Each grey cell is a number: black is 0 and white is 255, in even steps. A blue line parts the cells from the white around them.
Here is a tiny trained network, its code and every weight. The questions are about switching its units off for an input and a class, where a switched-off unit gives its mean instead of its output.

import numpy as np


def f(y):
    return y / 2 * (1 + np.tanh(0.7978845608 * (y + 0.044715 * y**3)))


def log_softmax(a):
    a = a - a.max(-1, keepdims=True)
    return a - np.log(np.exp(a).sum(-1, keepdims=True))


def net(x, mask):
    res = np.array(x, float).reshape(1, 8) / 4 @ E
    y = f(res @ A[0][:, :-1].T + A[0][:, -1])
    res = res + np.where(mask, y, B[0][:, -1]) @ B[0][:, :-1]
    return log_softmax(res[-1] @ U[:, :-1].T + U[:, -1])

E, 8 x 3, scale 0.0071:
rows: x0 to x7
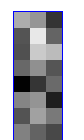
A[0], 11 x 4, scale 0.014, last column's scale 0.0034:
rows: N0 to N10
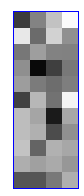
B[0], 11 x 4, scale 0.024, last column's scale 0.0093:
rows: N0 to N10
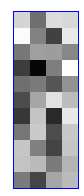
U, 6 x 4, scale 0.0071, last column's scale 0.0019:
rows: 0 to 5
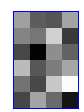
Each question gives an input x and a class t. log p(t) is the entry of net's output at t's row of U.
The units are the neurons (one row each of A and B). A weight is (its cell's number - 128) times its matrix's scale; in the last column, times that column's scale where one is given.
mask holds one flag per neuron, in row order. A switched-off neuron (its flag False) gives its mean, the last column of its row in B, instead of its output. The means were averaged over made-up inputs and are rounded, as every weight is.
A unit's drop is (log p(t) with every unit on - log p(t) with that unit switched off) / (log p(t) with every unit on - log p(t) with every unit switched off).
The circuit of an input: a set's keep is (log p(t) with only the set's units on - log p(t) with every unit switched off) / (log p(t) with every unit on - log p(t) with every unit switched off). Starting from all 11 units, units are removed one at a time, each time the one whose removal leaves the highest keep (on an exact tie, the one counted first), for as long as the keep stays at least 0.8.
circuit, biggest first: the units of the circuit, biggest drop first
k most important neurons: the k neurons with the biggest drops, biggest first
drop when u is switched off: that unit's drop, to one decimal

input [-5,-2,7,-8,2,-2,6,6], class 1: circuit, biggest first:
(N3 N0)
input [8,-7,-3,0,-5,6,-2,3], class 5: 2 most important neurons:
(N6 N7)
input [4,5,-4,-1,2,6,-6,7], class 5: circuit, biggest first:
(N6)
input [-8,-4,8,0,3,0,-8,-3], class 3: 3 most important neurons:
(N1 N5 N3)
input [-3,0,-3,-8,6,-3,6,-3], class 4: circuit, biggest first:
(N0 N1)
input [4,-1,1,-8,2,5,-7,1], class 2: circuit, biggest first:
(N3 N1)
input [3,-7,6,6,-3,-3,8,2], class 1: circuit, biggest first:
(N3 N1 N6)
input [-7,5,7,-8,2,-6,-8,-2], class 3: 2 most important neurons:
(N1 N8)
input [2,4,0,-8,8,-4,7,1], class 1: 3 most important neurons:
(N3 N0 N5)
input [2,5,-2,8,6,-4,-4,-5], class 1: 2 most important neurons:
(N3 N5)
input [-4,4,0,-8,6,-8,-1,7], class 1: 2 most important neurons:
(N3 N0)
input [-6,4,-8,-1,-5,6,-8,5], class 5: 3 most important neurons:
(N6 N7 N0)
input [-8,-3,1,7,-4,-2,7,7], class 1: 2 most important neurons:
(N3 N1)
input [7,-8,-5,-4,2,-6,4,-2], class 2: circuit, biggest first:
(N3)
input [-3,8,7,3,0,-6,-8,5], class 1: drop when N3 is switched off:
0.2
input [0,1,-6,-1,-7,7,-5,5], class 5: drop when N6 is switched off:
0.6
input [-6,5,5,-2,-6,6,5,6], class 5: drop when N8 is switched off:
0.0
